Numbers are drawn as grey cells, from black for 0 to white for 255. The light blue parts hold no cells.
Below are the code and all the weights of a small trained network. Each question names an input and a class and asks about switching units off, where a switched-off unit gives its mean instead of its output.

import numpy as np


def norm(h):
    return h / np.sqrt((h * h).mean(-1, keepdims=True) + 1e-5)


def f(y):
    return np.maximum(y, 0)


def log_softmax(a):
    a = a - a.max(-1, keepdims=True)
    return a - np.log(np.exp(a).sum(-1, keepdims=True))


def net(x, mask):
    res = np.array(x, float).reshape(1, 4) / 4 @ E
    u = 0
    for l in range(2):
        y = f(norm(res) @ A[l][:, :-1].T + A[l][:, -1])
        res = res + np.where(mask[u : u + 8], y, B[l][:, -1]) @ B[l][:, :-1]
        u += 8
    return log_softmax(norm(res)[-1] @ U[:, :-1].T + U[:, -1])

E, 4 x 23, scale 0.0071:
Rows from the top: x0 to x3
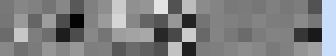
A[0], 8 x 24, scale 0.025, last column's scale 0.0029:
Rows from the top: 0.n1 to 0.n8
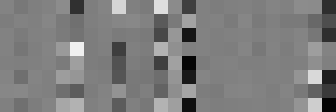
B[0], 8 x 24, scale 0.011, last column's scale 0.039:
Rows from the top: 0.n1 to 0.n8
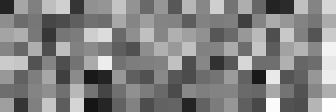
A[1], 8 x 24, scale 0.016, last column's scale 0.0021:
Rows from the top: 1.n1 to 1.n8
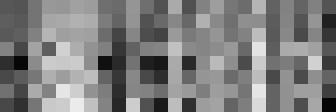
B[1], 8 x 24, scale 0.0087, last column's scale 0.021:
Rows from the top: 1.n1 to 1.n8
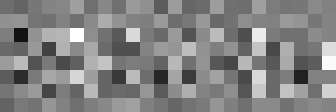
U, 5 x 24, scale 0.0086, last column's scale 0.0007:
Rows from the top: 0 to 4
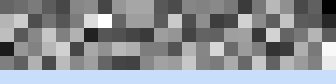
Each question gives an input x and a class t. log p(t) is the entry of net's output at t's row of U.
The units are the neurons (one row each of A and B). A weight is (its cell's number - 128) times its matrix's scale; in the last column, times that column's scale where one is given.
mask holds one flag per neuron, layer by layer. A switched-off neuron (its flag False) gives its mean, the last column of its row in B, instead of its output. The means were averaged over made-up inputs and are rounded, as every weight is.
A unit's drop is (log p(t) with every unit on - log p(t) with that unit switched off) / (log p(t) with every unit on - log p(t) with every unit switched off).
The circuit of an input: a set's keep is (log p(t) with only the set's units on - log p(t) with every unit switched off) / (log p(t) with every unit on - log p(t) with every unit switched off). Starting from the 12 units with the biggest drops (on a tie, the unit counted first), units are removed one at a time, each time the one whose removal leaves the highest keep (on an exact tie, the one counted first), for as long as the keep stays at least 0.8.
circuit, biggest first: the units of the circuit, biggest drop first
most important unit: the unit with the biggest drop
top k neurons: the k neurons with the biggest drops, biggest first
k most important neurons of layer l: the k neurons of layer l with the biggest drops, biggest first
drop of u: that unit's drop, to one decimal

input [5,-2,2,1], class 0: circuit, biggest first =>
0.n5; 0.n4; 0.n8
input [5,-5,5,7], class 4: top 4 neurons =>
0.n8; 0.n6; 0.n5; 0.n1
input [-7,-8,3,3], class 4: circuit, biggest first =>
0.n4
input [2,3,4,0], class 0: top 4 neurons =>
0.n7; 0.n2; 0.n4; 0.n5
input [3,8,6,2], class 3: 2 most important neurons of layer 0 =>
0.n5; 0.n8
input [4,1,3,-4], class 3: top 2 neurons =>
0.n8; 0.n6
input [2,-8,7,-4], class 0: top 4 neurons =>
0.n4; 0.n5; 0.n1; 0.n8
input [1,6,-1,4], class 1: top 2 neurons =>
0.n3; 0.n5
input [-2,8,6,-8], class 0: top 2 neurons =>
0.n7; 0.n2
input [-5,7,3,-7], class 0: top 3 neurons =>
0.n5; 0.n4; 0.n7
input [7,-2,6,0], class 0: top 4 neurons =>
0.n4; 0.n5; 0.n1; 0.n8
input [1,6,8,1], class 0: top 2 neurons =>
0.n5; 0.n4
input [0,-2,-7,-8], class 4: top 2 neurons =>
0.n4; 0.n6
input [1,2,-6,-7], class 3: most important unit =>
0.n1
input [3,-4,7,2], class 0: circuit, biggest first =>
0.n4; 0.n5; 0.n8
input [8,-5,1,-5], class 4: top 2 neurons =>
0.n8; 0.n5
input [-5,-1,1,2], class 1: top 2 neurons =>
0.n5; 0.n3
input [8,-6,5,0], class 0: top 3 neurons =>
0.n4; 0.n5; 0.n1
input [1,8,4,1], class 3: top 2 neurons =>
0.n1; 0.n5
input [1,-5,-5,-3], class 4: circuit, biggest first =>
0.n4
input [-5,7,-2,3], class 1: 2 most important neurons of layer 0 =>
0.n5; 0.n3
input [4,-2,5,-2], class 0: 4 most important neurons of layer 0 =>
0.n4; 0.n5; 0.n1; 0.n8
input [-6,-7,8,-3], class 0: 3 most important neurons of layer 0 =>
0.n4; 0.n5; 0.n1
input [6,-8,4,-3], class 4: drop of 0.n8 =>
1.0
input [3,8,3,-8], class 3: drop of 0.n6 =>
0.0
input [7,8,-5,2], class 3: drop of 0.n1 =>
0.6
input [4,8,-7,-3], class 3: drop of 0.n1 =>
0.7
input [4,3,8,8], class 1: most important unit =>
0.n6
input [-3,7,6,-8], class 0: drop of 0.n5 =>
0.1
